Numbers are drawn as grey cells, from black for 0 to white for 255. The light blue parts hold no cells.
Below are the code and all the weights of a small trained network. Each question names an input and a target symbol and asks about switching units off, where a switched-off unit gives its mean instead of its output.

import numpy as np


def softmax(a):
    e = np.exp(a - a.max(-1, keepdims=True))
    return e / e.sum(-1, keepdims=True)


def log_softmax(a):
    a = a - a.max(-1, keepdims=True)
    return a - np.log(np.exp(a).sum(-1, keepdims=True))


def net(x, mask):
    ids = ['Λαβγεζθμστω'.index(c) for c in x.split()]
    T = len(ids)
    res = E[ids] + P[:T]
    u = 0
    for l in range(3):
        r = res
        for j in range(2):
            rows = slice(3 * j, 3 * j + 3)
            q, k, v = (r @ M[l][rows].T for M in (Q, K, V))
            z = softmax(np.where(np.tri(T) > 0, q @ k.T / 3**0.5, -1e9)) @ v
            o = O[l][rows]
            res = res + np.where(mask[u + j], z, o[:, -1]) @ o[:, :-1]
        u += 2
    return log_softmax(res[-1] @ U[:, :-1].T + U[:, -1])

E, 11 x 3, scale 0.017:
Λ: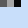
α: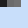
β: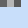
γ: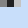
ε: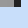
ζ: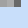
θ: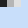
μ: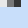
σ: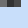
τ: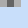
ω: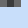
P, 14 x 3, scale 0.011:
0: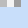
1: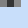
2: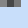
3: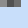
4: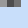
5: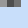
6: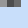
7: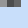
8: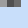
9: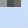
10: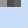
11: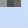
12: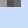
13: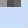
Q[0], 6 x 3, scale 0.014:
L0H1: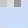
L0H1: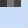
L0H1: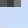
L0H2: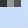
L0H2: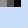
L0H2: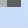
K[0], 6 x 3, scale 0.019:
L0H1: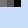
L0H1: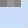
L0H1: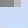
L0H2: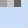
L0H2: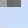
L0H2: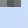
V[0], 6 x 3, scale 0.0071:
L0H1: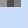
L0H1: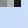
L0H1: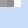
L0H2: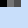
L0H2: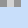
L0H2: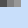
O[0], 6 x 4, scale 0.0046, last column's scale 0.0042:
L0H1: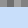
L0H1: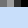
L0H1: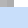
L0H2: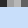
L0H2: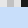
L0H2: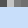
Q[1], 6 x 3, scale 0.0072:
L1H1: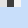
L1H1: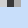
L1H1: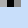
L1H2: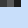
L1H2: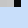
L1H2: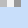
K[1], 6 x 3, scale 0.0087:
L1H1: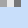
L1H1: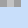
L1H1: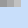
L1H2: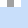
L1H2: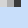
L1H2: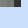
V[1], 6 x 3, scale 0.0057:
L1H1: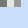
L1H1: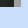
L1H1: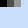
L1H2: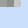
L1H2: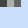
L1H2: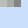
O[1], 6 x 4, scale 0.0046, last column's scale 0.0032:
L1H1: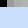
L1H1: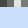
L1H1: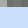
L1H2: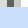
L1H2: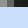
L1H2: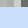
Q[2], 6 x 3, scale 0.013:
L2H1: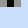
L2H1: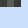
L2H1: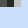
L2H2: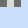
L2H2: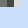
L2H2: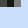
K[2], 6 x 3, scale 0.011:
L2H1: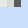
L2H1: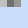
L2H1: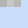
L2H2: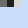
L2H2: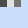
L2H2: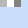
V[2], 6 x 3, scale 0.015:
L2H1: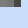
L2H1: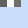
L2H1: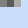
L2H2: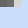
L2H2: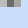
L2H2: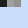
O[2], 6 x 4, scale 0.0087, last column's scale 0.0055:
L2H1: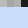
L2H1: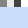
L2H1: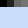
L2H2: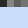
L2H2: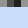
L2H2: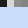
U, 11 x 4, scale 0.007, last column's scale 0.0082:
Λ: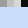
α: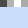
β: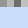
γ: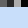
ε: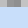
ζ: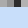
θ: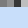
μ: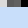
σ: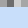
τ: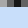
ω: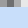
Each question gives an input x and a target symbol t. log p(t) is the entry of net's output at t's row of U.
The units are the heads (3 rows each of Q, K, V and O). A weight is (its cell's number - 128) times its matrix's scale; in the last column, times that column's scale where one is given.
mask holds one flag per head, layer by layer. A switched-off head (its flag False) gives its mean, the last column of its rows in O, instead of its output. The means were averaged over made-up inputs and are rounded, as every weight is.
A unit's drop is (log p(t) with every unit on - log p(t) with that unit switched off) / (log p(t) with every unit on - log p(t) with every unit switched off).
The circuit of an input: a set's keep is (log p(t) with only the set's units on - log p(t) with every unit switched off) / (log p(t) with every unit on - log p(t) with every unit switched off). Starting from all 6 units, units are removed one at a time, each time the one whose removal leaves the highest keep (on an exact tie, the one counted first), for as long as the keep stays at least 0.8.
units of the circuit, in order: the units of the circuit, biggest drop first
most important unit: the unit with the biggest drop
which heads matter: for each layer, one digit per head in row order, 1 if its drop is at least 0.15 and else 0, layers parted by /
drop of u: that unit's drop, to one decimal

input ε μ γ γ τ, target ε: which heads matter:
11 / 00 / 11
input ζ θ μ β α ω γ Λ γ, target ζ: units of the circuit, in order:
[L2H1; L0H2; L1H1]
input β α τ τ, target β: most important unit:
L2H1
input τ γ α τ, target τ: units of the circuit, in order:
[L2H2; L0H2]
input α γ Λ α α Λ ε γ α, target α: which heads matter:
00 / 00 / 01
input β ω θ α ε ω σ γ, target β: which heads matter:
11 / 10 / 10
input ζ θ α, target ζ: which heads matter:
01 / 11 / 11
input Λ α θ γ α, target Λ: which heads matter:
10 / 00 / 11
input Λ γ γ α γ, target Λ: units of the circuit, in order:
[L2H1; L0H1; L2H2]
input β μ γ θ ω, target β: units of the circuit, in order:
[L2H1; L1H1; L2H2]
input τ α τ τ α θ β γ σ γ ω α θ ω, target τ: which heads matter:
01 / 00 / 01
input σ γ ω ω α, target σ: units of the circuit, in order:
[L0H1; L2H2; L2H1]
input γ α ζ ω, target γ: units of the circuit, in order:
[L2H1; L0H1]
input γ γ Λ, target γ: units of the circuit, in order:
[L2H1]
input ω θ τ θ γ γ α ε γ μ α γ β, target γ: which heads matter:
00 / 00 / 10
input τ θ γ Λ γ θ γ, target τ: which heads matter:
01 / 10 / 01
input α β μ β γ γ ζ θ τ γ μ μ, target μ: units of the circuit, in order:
[L2H2; L2H1]
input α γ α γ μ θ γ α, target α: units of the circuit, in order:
[L2H2; L0H1]
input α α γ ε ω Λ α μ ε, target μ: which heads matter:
11 / 10 / 11
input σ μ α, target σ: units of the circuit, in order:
[L2H1; L0H1; L2H2]
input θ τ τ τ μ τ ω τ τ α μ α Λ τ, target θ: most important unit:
L2H1
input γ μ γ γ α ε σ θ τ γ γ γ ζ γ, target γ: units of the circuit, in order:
[L2H1; L0H2]
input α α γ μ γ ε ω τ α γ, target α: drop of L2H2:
0.9
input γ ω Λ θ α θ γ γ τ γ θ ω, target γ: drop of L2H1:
0.9
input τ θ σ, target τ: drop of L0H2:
0.2
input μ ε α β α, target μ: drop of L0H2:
0.3
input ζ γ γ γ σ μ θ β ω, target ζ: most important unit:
L2H1
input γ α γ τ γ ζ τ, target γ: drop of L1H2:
0.1
